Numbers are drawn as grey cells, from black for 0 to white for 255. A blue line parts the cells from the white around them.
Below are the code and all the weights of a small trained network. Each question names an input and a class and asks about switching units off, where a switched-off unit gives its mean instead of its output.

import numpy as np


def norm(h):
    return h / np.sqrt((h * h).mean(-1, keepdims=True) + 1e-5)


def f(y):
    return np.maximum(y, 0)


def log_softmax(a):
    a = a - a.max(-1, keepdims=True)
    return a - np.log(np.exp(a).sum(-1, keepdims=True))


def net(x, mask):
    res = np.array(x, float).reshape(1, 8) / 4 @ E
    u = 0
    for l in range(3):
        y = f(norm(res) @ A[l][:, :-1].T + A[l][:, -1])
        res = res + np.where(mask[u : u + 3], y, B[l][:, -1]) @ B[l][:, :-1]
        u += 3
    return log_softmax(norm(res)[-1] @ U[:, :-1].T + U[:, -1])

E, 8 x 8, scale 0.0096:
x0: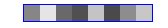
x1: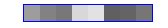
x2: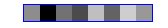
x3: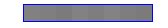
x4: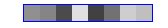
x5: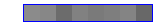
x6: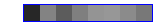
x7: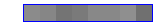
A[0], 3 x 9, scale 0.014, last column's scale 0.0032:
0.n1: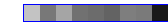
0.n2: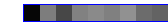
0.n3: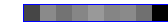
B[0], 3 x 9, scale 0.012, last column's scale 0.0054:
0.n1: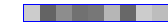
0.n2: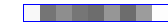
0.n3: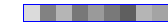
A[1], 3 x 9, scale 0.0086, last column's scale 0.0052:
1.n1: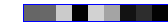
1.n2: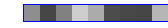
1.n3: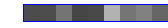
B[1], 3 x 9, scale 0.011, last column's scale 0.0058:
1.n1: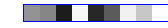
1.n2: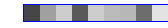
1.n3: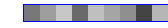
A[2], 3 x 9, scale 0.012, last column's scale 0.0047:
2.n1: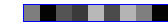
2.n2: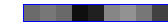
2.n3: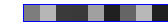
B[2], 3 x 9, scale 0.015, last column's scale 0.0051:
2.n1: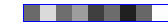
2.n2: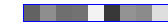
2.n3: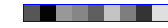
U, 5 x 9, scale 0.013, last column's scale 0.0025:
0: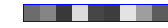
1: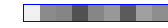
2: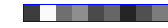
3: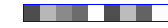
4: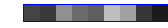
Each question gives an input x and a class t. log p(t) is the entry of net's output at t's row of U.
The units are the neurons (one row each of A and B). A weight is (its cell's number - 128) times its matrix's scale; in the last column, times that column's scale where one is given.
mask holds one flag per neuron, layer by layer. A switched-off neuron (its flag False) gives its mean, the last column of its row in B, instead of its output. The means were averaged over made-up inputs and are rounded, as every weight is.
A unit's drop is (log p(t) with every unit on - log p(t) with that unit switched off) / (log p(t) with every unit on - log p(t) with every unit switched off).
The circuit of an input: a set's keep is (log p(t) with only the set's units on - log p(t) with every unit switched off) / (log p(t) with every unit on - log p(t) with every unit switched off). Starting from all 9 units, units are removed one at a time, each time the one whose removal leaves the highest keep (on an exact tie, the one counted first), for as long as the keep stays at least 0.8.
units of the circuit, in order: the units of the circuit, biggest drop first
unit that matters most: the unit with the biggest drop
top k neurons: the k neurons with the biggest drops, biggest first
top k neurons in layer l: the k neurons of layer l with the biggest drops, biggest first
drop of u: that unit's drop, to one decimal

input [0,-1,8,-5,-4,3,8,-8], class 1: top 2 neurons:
(0.n2; 0.n3)
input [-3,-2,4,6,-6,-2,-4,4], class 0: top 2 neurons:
(1.n1; 0.n2)
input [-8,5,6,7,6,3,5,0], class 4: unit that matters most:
1.n1
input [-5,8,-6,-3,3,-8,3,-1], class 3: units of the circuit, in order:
(1.n2; 2.n1)
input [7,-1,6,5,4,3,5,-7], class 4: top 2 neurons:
(2.n3; 1.n1)
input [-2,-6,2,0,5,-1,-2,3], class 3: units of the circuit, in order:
(2.n2; 1.n1)
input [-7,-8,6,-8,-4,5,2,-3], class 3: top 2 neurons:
(2.n2; 1.n3)
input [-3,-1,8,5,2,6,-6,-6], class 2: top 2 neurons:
(2.n1; 0.n2)
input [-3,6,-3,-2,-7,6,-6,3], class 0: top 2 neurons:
(1.n1; 0.n2)
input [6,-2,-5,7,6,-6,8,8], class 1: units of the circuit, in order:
(0.n2; 1.n1)
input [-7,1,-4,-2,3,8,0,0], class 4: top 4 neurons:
(2.n1; 1.n1; 1.n2; 2.n2)
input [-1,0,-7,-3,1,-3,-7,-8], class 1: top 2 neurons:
(2.n1; 0.n1)
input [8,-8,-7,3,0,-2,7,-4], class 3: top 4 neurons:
(2.n2; 2.n1; 1.n1; 0.n1)
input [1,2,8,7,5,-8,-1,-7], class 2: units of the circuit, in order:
(2.n1; 1.n1)
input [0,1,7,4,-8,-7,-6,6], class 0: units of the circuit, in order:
(1.n1)
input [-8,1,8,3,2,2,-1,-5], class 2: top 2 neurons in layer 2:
(2.n1; 2.n3)
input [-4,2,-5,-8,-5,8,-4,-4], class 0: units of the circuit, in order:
(1.n1; 0.n2)
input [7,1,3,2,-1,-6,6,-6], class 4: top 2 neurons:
(2.n3; 0.n1)
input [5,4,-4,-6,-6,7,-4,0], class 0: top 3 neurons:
(1.n1; 0.n2; 2.n1)
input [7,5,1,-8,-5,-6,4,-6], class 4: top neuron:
(2.n3)
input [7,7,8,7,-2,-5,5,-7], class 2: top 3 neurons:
(2.n1; 2.n2; 1.n3)
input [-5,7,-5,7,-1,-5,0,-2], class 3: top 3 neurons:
(1.n2; 2.n1; 2.n3)
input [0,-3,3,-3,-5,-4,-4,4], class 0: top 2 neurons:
(1.n1; 0.n2)
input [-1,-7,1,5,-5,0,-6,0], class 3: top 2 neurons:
(2.n2; 0.n2)
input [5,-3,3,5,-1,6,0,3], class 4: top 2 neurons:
(2.n3; 1.n2)
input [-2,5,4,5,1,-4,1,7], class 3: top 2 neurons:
(1.n2; 2.n3)
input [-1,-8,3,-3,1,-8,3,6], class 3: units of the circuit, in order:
(2.n2)
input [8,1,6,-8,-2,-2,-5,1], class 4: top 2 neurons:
(2.n3; 0.n2)
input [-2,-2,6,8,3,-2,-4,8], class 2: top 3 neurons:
(2.n1; 1.n1; 0.n2)
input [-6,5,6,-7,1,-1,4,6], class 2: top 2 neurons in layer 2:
(2.n1; 2.n3)
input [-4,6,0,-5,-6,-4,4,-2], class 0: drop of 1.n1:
1.3
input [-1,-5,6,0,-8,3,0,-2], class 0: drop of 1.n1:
1.1
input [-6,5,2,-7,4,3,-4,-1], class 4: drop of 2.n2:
0.5
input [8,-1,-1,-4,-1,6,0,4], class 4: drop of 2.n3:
0.9
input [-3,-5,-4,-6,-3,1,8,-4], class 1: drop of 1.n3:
0.0
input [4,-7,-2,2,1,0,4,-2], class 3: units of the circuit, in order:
(2.n2)
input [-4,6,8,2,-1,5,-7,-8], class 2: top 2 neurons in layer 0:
(0.n2; 0.n3)
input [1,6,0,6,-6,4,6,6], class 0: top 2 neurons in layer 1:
(1.n1; 1.n3)
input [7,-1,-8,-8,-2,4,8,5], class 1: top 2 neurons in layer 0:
(0.n2; 0.n3)
